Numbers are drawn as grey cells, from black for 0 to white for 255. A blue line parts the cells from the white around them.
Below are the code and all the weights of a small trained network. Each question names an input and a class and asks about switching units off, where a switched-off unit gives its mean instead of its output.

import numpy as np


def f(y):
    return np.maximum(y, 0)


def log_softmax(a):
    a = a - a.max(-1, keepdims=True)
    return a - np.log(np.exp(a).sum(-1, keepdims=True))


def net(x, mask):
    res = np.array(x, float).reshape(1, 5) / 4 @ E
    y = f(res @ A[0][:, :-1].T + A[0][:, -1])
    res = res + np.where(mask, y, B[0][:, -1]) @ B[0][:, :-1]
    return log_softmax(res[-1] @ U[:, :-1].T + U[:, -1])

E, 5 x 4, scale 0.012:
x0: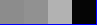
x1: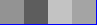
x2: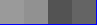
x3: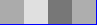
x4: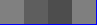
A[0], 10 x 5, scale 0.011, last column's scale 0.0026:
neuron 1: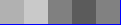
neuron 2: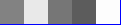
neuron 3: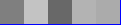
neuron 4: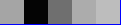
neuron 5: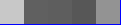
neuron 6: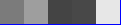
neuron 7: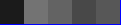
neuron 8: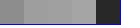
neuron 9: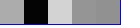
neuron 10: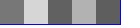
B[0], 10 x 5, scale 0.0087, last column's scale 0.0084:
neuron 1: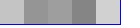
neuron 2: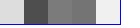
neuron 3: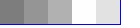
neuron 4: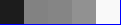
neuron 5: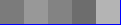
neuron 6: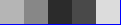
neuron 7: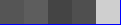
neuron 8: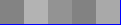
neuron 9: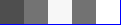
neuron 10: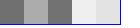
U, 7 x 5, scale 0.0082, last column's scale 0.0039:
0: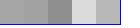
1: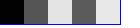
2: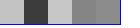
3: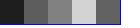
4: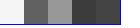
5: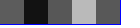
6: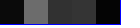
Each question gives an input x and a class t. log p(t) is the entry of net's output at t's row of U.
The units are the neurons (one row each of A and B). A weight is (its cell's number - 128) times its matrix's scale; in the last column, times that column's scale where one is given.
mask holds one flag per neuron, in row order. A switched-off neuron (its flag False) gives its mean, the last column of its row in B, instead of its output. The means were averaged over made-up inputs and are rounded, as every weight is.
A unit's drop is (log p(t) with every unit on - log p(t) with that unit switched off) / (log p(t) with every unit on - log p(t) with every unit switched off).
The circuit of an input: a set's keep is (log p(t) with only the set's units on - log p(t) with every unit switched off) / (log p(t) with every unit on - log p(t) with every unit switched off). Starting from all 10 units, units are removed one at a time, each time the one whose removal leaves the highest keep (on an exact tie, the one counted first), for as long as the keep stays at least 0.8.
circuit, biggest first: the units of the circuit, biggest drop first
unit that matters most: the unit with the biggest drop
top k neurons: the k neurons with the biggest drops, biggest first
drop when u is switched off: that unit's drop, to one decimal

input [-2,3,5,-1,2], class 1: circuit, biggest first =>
neuron 10; neuron 2; neuron 6
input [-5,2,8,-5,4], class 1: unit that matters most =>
neuron 4
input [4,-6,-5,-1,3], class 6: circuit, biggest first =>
neuron 7; neuron 9
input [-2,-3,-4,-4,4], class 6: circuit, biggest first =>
neuron 3; neuron 7
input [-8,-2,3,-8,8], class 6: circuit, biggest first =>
neuron 3; neuron 7; neuron 4
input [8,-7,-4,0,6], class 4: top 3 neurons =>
neuron 2; neuron 4; neuron 1
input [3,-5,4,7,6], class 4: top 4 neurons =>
neuron 2; neuron 6; neuron 4; neuron 1
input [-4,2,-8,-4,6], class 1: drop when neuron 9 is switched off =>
0.2
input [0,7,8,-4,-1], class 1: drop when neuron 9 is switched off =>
0.1
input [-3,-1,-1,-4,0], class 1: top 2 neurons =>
neuron 10; neuron 6
